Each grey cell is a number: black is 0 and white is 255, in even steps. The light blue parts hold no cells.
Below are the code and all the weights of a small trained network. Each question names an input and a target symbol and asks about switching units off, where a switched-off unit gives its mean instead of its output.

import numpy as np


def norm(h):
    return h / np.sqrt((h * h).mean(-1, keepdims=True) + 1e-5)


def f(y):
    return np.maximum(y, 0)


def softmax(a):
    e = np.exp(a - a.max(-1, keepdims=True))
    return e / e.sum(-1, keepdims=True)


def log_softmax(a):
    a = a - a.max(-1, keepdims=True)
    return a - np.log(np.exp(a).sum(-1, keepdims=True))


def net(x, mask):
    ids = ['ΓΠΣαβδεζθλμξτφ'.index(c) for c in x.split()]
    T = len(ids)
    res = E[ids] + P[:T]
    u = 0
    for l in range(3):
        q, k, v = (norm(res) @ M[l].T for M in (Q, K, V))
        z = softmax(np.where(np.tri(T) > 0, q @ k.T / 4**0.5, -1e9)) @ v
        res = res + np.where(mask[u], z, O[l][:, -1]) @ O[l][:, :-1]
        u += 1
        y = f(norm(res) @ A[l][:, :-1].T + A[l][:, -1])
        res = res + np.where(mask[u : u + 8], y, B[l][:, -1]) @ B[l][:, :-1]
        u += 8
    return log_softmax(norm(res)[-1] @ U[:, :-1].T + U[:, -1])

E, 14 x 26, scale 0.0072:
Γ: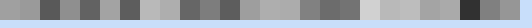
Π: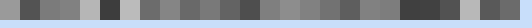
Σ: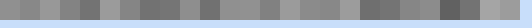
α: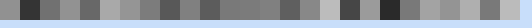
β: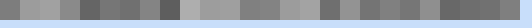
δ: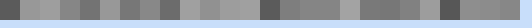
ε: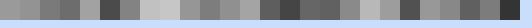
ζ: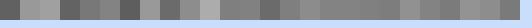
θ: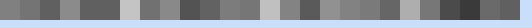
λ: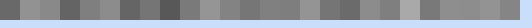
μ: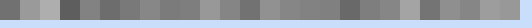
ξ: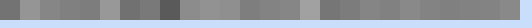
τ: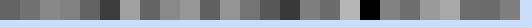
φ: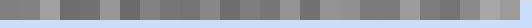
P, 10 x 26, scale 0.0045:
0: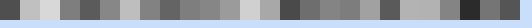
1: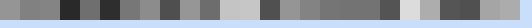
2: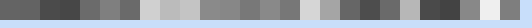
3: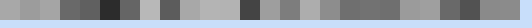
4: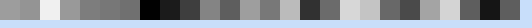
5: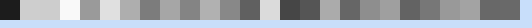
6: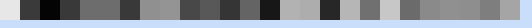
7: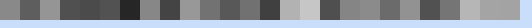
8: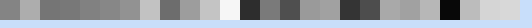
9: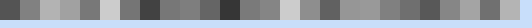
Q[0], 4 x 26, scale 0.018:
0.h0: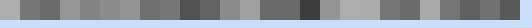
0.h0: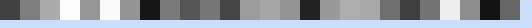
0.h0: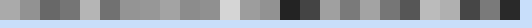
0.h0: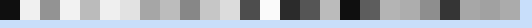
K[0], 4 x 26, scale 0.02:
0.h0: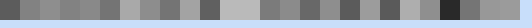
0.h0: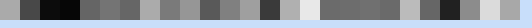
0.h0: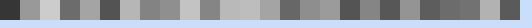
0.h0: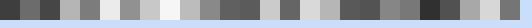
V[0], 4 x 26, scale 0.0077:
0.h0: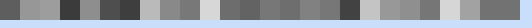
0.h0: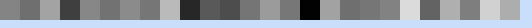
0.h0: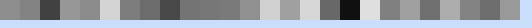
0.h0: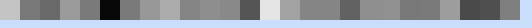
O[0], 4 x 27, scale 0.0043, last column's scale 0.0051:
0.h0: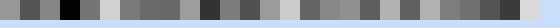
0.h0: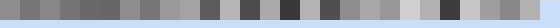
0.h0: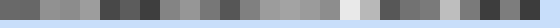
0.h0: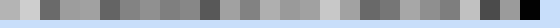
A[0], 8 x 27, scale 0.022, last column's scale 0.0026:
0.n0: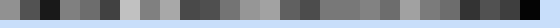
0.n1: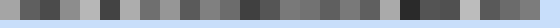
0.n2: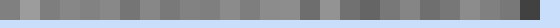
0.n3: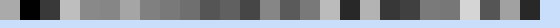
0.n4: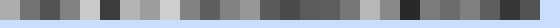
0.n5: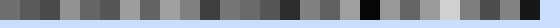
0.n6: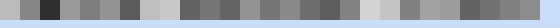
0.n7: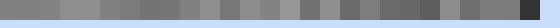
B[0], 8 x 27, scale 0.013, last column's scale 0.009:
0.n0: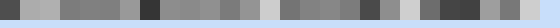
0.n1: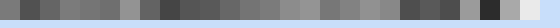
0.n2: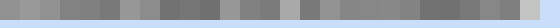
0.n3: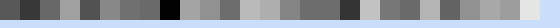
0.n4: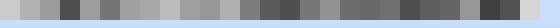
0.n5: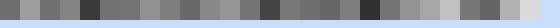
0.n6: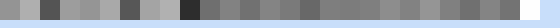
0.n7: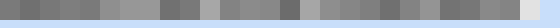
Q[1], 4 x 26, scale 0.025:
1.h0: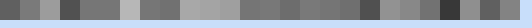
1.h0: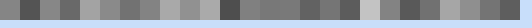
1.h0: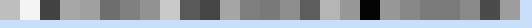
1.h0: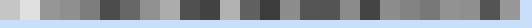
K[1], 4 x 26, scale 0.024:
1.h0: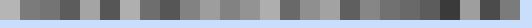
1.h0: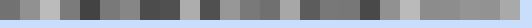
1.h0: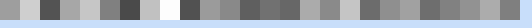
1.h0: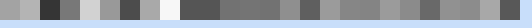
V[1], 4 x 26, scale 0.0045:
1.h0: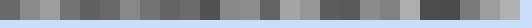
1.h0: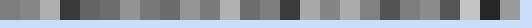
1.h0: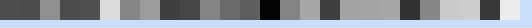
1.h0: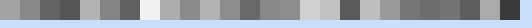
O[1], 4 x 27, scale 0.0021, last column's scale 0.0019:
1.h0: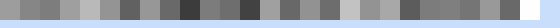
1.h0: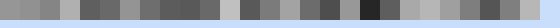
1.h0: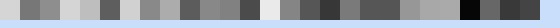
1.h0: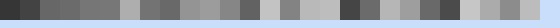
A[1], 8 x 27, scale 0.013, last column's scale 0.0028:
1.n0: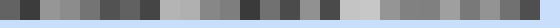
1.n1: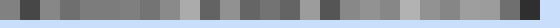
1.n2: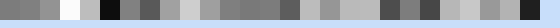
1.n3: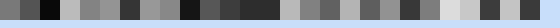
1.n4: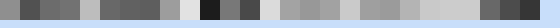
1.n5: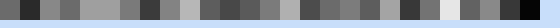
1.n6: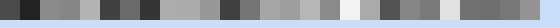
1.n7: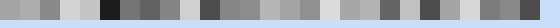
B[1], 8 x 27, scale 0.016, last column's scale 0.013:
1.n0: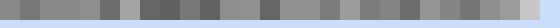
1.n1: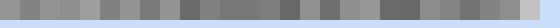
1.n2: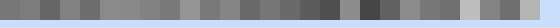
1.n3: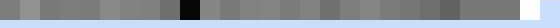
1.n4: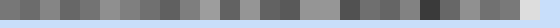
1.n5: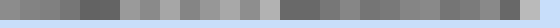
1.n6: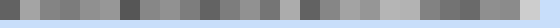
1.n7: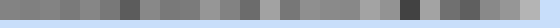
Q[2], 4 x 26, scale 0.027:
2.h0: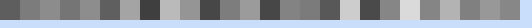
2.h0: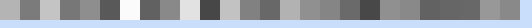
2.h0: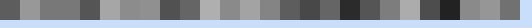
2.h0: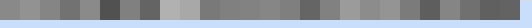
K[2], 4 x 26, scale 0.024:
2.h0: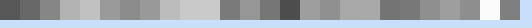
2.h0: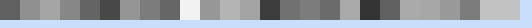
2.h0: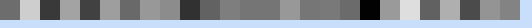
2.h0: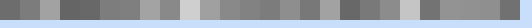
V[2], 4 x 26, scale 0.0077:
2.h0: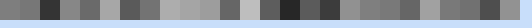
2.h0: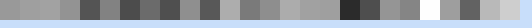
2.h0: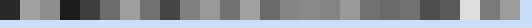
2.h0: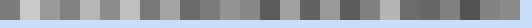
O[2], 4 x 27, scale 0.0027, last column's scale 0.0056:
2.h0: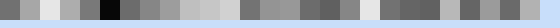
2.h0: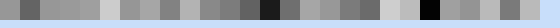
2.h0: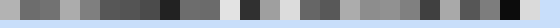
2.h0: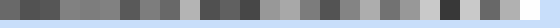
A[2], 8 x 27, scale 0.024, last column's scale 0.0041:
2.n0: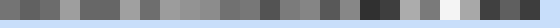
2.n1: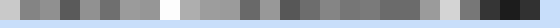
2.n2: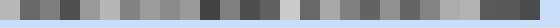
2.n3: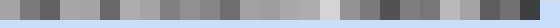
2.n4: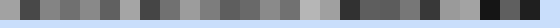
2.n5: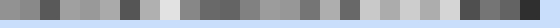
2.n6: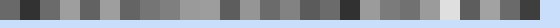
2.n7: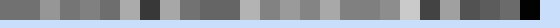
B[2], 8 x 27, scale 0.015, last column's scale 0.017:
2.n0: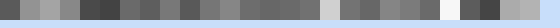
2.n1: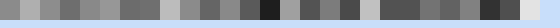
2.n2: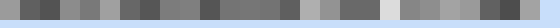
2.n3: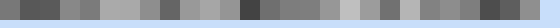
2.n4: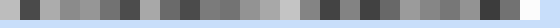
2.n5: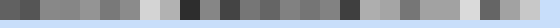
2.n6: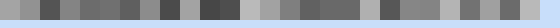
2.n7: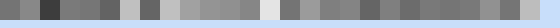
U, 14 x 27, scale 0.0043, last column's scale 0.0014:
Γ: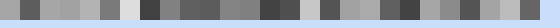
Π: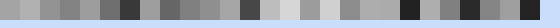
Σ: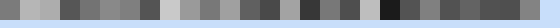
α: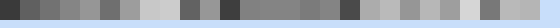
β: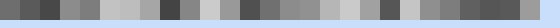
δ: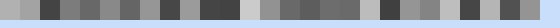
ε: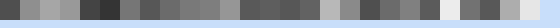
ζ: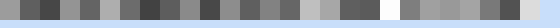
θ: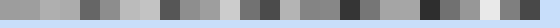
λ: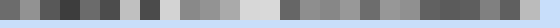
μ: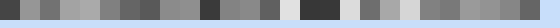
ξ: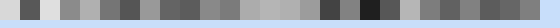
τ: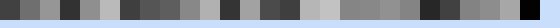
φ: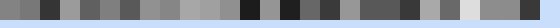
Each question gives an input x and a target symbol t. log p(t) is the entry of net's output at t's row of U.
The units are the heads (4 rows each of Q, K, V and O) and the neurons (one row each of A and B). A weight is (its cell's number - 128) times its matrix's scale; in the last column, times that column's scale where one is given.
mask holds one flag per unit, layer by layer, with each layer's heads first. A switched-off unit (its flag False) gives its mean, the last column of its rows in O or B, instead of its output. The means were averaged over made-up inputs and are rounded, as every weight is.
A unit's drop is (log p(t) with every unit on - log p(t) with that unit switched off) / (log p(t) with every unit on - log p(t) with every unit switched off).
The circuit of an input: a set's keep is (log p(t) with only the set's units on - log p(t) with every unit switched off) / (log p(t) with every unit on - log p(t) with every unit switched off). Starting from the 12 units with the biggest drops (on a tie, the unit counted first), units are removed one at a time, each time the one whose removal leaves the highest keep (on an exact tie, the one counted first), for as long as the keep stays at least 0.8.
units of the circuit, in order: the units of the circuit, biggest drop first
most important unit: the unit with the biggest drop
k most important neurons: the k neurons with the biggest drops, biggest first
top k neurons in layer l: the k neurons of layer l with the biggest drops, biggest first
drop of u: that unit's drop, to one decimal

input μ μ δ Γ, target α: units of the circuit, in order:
[0.n6; 2.n5]
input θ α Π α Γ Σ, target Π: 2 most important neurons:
[1.n7; 0.n6]
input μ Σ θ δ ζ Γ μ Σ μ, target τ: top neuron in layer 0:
[0.n4]
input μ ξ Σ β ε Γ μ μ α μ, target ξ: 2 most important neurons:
[1.n4; 2.n4]
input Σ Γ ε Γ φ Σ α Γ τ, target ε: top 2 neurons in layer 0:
[0.n5; 0.n6]
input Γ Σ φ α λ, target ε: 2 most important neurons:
[0.n6; 2.n0]
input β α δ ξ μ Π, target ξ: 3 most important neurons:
[2.n4; 0.n4; 0.n1]
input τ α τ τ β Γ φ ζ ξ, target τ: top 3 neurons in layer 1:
[1.n4; 1.n6; 1.n7]
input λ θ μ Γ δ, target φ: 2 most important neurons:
[1.n7; 1.n2]
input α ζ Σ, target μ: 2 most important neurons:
[1.n6; 1.n2]
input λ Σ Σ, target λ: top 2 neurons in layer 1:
[1.n6; 1.n4]
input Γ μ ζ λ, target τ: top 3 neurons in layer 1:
[1.n4; 1.n6; 1.n7]
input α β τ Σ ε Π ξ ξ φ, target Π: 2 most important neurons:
[1.n7; 0.n1]
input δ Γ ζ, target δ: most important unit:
0.h0
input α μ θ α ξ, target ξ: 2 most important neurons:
[1.n4; 2.n4]
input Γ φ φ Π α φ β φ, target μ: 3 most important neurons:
[1.n6; 1.n2; 0.n6]
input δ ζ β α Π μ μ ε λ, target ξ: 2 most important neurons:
[1.n4; 2.n4]
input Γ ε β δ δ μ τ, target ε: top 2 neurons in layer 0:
[0.n5; 0.n0]
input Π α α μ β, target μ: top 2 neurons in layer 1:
[1.n6; 1.n2]
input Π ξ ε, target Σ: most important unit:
0.n4
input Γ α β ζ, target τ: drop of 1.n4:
0.7
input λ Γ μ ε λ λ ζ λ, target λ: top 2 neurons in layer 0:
[0.n4; 0.n6]
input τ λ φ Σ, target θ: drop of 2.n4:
0.2
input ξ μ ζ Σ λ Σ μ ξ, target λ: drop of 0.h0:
1.4
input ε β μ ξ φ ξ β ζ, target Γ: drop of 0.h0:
1.1
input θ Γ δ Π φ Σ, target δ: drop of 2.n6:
0.3
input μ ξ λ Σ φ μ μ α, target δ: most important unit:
2.n6
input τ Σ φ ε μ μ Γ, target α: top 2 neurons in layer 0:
[0.n6; 0.n0]
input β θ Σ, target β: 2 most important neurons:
[0.n7; 2.n3]
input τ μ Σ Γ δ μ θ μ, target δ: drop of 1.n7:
0.0
